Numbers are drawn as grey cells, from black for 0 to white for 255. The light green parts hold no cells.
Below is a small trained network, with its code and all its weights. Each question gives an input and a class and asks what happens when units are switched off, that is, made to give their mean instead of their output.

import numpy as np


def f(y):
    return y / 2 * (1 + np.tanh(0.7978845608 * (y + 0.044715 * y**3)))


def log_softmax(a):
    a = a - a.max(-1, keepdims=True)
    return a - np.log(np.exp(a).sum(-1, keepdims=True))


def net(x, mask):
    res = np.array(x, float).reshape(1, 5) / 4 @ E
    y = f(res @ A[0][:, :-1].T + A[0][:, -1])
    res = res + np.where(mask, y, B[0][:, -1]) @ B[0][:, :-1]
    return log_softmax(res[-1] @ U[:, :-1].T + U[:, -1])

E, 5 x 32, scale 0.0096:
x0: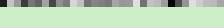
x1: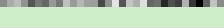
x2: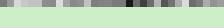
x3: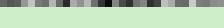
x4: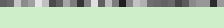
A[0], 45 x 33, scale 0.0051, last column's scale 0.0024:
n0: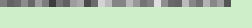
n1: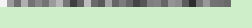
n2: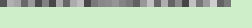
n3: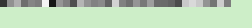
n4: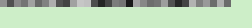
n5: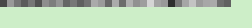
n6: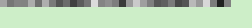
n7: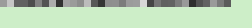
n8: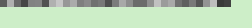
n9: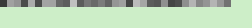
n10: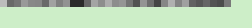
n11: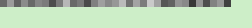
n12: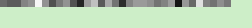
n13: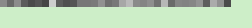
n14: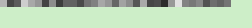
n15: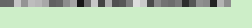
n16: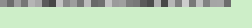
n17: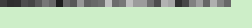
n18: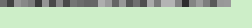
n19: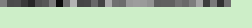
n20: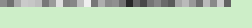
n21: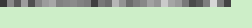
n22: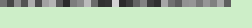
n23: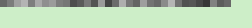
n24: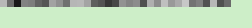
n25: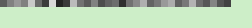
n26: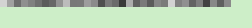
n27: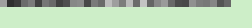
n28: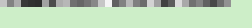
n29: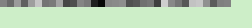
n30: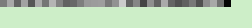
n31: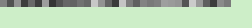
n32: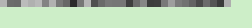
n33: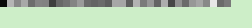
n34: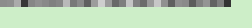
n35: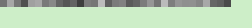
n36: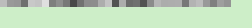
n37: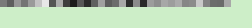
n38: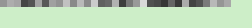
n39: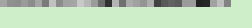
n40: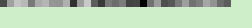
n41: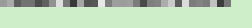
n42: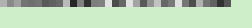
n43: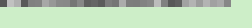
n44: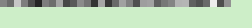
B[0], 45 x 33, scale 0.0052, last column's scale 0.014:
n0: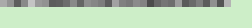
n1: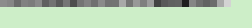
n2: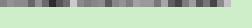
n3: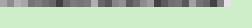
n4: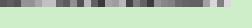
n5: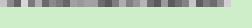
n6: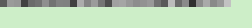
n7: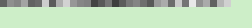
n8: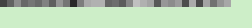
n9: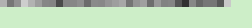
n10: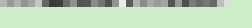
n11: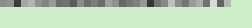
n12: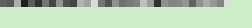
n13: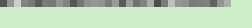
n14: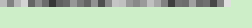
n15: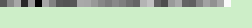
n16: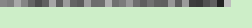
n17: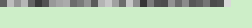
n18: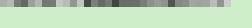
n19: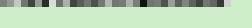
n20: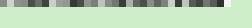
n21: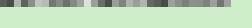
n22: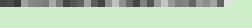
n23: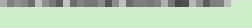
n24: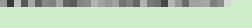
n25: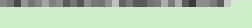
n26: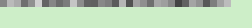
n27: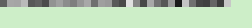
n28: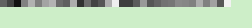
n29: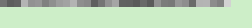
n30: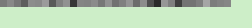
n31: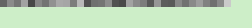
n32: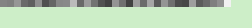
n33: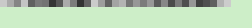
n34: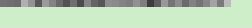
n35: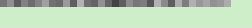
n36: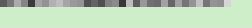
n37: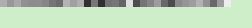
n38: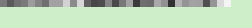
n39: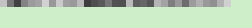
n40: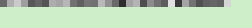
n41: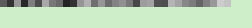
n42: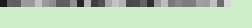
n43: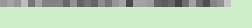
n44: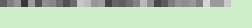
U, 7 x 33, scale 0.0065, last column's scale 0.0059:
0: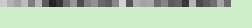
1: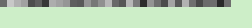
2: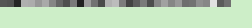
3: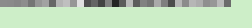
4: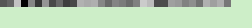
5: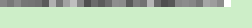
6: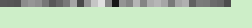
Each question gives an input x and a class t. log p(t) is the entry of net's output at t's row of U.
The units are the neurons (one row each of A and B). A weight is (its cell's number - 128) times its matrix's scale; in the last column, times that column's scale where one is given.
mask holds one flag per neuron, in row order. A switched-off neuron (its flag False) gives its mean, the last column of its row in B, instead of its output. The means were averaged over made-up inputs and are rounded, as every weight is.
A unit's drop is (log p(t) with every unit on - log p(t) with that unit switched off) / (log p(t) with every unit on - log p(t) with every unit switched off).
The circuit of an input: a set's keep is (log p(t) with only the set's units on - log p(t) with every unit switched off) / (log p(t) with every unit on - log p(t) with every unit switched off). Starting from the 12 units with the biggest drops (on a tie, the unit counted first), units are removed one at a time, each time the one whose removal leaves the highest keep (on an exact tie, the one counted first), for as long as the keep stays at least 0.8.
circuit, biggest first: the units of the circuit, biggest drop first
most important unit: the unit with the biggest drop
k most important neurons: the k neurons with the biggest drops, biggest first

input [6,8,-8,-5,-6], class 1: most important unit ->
n19
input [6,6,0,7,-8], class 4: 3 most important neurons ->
(n44, n24, n8)
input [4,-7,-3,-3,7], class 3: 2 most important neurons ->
(n37, n31)
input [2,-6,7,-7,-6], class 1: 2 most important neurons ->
(n20, n40)
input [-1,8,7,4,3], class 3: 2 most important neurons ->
(n38, n39)
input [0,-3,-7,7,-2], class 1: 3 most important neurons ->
(n17, n27, n19)
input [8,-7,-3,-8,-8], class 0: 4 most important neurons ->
(n2, n33, n5, n43)
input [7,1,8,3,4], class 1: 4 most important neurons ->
(n20, n40, n16, n10)
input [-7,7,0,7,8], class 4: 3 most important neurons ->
(n15, n12, n6)
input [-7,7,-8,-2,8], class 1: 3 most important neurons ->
(n19, n27, n17)
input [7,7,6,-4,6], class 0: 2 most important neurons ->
(n3, n43)
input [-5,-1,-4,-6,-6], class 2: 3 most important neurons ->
(n42, n28, n15)
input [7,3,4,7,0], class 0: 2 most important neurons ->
(n33, n3)
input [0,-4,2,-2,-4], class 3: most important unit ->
n15
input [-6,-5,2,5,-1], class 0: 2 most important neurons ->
(n14, n32)
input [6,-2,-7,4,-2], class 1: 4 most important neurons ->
(n17, n27, n19, n10)
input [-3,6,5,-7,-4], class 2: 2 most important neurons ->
(n28, n42)
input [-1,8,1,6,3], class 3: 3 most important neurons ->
(n38, n39, n7)
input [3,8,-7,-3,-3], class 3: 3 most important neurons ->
(n38, n7, n39)
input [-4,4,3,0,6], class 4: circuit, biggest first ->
(n15)
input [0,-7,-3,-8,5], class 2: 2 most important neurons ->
(n42, n28)
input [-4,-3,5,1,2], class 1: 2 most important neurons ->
(n20, n40)
